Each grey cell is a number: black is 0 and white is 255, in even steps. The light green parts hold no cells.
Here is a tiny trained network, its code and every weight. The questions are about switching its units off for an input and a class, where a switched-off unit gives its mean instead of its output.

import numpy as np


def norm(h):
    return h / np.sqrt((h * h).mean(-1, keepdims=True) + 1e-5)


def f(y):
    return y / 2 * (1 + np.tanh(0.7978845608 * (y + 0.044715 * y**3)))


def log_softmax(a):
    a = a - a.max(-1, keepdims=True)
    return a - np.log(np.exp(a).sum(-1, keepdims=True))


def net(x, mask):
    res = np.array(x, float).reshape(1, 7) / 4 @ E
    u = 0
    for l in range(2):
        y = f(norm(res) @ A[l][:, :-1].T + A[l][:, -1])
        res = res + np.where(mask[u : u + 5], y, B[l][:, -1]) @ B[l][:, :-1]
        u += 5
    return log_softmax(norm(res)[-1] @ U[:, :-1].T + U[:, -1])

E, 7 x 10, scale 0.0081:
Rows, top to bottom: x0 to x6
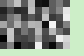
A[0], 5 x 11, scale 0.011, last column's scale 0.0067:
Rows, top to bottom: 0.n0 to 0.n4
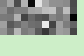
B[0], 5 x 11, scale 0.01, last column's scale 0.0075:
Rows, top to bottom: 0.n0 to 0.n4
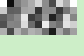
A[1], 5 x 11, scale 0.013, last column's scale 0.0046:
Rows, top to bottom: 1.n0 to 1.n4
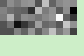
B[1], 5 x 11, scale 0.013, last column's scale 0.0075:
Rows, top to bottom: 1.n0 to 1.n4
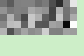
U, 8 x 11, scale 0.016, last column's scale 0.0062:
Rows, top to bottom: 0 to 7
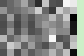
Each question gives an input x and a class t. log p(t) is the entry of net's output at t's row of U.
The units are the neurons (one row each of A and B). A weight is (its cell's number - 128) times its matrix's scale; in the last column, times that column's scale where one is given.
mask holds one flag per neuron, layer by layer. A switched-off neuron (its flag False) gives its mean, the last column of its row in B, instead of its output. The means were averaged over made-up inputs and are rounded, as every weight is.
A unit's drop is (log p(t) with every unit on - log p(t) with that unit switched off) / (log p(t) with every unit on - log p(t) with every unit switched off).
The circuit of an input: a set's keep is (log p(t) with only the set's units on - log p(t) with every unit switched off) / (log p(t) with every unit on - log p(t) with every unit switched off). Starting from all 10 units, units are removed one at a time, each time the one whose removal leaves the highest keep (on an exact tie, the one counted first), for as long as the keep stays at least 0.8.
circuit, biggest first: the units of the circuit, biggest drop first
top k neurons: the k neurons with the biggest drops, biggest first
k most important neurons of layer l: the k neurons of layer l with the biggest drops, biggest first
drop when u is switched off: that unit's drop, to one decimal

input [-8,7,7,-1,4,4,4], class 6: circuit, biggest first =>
[1.n3]
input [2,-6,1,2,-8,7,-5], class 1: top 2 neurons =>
[0.n4; 1.n3]
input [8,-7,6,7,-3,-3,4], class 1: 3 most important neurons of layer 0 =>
[0.n4; 0.n3; 0.n1]
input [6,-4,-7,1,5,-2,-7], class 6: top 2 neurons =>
[1.n2; 0.n1]
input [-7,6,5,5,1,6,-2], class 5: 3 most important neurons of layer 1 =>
[1.n3; 1.n4; 1.n2]
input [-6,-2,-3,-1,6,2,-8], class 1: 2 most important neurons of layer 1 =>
[1.n2; 1.n3]
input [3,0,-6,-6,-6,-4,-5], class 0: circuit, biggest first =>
[0.n3; 1.n3]
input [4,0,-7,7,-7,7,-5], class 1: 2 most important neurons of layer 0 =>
[0.n4; 0.n1]
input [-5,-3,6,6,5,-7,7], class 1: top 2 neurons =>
[0.n0; 1.n1]
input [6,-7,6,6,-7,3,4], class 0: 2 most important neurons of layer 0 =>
[0.n2; 0.n0]
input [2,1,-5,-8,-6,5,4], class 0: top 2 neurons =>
[0.n3; 1.n0]
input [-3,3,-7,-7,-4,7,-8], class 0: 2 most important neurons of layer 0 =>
[0.n3; 0.n0]
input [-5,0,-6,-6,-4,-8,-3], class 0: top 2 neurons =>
[0.n3; 1.n3]
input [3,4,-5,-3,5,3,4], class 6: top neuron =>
[1.n3]
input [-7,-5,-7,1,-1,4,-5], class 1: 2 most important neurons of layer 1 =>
[1.n2; 1.n3]
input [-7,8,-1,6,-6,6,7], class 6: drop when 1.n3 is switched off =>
1.0
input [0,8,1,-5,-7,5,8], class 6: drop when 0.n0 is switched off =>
0.0
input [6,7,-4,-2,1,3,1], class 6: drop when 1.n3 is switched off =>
0.1
